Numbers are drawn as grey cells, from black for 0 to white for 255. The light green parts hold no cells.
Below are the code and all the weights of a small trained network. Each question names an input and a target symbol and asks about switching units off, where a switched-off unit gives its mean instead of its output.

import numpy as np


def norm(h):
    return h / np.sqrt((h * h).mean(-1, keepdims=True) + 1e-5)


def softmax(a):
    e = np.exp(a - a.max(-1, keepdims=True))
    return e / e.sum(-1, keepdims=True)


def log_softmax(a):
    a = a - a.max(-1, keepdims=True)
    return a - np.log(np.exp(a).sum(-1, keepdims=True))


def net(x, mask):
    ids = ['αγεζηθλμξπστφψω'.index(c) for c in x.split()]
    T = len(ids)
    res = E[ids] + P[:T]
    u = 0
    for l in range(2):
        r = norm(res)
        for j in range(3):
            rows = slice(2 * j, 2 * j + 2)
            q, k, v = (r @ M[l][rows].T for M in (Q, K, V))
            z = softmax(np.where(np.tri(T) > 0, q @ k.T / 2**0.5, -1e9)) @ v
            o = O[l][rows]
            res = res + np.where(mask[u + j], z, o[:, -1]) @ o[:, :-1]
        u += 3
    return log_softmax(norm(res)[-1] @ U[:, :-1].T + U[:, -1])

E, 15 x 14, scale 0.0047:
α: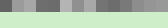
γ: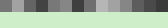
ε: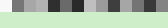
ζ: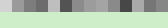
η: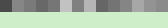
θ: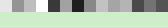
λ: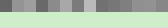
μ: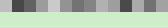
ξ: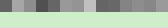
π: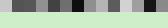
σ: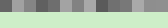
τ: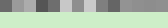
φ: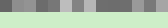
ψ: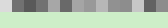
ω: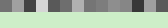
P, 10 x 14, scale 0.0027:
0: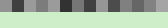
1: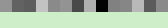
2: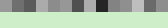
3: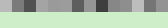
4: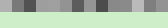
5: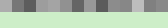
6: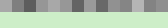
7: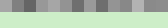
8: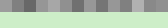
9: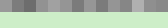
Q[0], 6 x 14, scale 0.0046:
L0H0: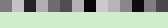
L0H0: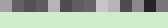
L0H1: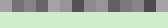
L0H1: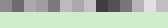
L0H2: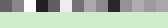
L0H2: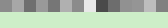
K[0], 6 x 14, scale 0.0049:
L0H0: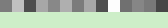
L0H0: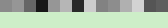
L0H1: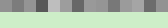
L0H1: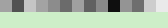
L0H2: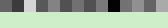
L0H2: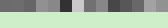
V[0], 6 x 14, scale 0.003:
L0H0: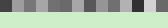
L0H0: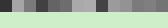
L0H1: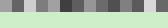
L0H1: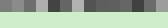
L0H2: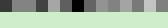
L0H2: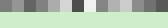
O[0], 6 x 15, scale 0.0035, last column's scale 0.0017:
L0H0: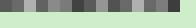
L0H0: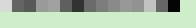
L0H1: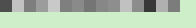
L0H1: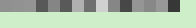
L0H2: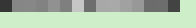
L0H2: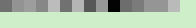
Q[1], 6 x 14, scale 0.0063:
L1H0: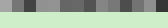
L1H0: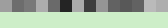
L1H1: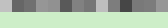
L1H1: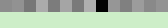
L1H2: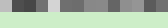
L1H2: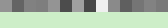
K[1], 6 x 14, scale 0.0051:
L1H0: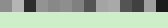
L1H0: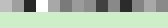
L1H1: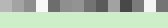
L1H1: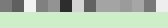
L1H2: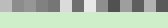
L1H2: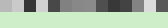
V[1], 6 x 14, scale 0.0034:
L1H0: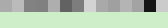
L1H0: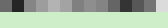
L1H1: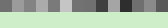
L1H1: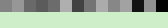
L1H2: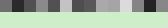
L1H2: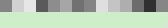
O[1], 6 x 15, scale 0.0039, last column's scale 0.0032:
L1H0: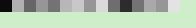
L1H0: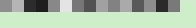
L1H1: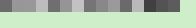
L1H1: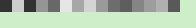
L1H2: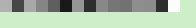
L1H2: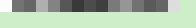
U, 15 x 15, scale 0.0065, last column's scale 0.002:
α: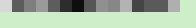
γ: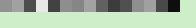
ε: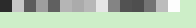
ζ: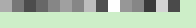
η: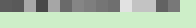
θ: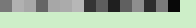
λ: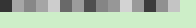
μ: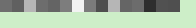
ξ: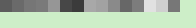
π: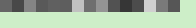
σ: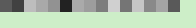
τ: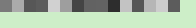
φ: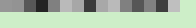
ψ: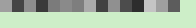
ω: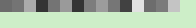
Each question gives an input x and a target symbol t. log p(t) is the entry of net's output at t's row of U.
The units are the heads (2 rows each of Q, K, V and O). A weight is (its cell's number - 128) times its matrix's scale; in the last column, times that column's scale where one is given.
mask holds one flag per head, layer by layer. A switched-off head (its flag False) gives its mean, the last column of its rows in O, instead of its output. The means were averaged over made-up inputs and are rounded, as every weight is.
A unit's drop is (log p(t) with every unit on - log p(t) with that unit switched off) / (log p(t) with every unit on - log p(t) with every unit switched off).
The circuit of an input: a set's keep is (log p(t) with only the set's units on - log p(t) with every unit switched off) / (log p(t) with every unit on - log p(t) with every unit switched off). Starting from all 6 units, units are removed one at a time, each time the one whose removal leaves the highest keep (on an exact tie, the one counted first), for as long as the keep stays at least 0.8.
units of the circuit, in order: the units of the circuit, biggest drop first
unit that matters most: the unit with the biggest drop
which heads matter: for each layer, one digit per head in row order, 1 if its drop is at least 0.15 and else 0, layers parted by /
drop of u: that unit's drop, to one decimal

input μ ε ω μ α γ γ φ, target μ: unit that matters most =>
L1H1
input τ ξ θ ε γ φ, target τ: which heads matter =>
000 / 110
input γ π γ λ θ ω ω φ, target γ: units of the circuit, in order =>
L1H2; L1H1
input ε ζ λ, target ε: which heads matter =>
000 / 100
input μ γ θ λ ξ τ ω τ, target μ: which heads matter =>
101 / 010
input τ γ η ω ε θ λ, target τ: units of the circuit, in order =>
L1H1; L1H0; L0H1
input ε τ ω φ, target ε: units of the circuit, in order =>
L1H0; L0H1
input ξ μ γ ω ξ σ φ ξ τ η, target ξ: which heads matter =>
111 / 110
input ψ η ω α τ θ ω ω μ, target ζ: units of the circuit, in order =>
L1H0; L1H2; L0H0
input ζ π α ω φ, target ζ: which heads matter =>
111 / 011
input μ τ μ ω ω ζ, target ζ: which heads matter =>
100 / 101
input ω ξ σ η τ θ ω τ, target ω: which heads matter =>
101 / 000
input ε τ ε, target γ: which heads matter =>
101 / 100
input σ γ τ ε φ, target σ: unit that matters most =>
L0H2
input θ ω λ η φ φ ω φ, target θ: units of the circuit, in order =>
L1H1; L0H2; L1H0
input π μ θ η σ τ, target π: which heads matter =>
000 / 111
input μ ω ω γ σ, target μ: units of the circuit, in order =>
L0H0; L1H1
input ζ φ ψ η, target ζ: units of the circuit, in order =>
L0H2; L0H0
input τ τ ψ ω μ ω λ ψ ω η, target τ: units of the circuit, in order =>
L1H1; L1H2; L0H1
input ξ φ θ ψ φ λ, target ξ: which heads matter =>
111 / 110
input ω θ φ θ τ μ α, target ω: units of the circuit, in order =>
L0H0
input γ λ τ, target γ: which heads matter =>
001 / 011
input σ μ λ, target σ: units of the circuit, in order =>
L0H2; L1H0; L1H1; L0H1
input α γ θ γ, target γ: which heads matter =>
011 / 110
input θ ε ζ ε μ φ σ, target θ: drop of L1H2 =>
0.3
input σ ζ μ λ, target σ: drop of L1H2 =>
0.0
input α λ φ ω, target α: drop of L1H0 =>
0.1
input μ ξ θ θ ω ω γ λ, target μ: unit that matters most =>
L0H0
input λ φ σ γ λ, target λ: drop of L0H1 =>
0.8
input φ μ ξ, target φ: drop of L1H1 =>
0.3
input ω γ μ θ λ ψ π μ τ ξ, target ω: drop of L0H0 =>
0.9
